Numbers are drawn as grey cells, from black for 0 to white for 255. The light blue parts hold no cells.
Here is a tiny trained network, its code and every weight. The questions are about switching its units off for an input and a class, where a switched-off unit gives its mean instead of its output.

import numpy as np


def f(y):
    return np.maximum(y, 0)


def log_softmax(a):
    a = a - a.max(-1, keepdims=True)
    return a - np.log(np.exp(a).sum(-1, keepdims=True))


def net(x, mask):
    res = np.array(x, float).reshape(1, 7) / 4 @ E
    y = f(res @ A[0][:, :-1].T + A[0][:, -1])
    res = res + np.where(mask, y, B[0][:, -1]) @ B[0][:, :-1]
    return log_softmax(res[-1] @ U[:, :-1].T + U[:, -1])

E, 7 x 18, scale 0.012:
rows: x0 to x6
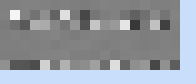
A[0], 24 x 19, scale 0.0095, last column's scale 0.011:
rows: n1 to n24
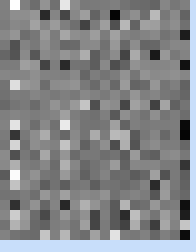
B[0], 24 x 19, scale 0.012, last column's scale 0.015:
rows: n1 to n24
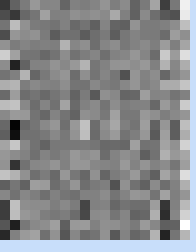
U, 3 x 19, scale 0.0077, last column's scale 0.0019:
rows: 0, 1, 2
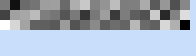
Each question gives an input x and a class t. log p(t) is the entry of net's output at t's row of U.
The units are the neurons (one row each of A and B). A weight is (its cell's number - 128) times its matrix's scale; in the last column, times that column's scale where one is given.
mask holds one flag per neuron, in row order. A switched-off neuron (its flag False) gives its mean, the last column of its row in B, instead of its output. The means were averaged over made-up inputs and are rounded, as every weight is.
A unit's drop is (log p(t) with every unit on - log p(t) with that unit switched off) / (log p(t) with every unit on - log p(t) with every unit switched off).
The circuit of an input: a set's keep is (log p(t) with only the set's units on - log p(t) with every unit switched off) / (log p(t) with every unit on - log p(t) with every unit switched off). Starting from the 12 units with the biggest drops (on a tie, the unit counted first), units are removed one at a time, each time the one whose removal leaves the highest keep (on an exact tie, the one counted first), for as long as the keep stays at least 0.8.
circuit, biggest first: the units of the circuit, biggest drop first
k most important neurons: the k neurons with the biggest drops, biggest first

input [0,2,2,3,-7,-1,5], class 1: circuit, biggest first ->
n24
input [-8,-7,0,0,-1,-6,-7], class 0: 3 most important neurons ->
n7, n2, n22
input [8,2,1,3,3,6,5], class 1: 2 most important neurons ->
n24, n23
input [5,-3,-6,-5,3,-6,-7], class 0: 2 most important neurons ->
n7, n2
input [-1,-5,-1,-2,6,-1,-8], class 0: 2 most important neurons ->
n7, n2
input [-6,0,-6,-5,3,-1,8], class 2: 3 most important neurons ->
n6, n11, n2
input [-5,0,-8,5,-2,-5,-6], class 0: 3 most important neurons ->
n7, n23, n2
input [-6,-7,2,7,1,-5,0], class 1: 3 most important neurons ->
n21, n13, n23
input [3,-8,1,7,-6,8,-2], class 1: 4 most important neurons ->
n21, n13, n23, n6
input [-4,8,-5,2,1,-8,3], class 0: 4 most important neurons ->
n13, n23, n17, n21
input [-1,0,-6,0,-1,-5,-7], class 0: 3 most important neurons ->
n7, n2, n23
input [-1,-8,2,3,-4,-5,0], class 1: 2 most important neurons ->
n21, n13
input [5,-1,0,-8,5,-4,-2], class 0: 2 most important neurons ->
n22, n21
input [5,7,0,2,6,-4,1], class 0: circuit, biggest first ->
n13
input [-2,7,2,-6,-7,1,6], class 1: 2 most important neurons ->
n24, n1
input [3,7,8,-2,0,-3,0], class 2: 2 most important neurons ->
n18, n15
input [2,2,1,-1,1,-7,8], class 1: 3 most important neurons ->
n24, n23, n2
